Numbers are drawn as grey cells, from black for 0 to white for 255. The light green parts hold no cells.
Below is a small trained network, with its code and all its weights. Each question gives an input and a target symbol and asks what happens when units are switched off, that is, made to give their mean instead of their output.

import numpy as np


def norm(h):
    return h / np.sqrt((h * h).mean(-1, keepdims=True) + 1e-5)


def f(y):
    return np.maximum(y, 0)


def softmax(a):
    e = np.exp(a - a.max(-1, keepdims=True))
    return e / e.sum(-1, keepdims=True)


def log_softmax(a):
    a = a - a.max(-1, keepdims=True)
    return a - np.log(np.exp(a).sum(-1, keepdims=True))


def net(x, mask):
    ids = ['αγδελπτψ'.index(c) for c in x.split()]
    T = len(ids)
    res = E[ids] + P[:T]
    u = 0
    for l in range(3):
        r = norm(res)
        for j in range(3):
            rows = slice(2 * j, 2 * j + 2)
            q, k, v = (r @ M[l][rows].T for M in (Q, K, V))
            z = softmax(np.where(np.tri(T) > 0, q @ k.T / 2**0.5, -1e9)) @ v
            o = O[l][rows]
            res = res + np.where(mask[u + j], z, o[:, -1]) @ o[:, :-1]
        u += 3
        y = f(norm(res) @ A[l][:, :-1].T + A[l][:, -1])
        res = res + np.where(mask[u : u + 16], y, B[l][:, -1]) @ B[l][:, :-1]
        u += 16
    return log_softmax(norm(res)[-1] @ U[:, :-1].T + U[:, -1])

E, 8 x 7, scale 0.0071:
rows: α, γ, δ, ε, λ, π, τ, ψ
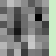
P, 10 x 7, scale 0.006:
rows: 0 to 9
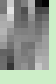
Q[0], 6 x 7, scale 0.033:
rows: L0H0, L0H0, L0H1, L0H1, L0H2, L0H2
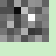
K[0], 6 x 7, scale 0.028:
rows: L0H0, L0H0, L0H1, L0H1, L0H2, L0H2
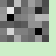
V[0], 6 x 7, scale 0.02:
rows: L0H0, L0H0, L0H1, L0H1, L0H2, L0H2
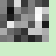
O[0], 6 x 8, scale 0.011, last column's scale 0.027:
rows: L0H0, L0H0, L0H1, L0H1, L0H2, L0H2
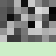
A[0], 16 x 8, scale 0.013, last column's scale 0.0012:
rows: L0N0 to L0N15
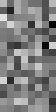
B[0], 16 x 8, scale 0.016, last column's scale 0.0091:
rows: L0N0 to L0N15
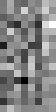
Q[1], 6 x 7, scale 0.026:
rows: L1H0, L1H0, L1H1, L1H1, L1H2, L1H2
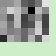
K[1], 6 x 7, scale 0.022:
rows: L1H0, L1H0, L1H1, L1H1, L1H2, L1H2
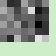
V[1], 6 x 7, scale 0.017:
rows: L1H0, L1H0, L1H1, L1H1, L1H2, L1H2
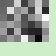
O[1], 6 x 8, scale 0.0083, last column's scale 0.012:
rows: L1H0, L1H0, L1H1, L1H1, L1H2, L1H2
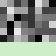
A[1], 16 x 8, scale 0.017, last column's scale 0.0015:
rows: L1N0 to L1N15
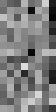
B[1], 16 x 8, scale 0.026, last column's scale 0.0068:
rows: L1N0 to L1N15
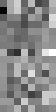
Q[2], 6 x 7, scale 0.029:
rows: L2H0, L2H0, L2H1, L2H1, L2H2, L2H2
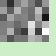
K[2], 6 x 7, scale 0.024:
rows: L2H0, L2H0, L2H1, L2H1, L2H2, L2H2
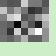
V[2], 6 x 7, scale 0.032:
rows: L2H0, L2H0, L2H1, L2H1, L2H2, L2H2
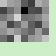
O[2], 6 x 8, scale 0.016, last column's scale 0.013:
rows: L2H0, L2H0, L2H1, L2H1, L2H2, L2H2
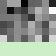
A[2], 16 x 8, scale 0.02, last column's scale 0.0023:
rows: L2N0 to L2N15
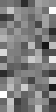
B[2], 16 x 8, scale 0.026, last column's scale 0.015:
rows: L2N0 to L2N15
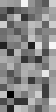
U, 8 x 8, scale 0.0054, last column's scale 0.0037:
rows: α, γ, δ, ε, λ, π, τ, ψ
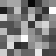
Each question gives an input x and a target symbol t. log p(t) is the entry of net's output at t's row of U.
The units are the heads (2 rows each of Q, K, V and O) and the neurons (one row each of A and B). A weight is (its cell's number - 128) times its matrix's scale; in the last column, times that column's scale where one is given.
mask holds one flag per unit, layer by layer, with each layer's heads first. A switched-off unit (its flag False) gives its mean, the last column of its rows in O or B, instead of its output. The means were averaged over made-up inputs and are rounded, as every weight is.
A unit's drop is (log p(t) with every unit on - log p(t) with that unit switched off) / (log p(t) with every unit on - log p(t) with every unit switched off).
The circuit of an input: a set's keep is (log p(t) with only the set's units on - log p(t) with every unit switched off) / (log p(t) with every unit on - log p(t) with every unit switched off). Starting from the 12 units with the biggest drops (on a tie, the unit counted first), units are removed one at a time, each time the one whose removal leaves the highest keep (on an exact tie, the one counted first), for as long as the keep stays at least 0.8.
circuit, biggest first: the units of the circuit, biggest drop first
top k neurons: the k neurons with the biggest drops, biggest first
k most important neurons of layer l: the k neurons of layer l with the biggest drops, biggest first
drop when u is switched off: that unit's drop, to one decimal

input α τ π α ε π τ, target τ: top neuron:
[L2N14]
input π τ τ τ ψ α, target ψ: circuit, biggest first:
[L0H0; L2H2]
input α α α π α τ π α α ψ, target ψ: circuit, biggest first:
[L0H0; L2H2]
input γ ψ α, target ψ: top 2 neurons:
[L2N13; L2N6]
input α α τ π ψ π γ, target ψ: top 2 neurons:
[L2N6; L2N13]
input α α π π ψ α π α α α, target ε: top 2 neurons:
[L1N7; L1N1]
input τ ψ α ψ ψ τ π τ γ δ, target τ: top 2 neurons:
[L2N6; L0N11]
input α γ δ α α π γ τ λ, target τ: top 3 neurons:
[L2N6; L0N3; L1N13]
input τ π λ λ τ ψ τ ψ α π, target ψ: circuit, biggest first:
[L0H0; L2H2]
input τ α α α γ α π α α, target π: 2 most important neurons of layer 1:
[L1N0; L1N14]
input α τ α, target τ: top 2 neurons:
[L2N14; L2N13]
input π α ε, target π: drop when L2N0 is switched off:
-0.1
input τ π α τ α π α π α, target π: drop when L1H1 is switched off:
-0.1
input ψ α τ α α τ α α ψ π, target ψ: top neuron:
[L1N7]
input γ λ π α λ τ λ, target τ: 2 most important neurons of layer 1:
[L1N13; L1N7]
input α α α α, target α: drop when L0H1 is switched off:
0.6
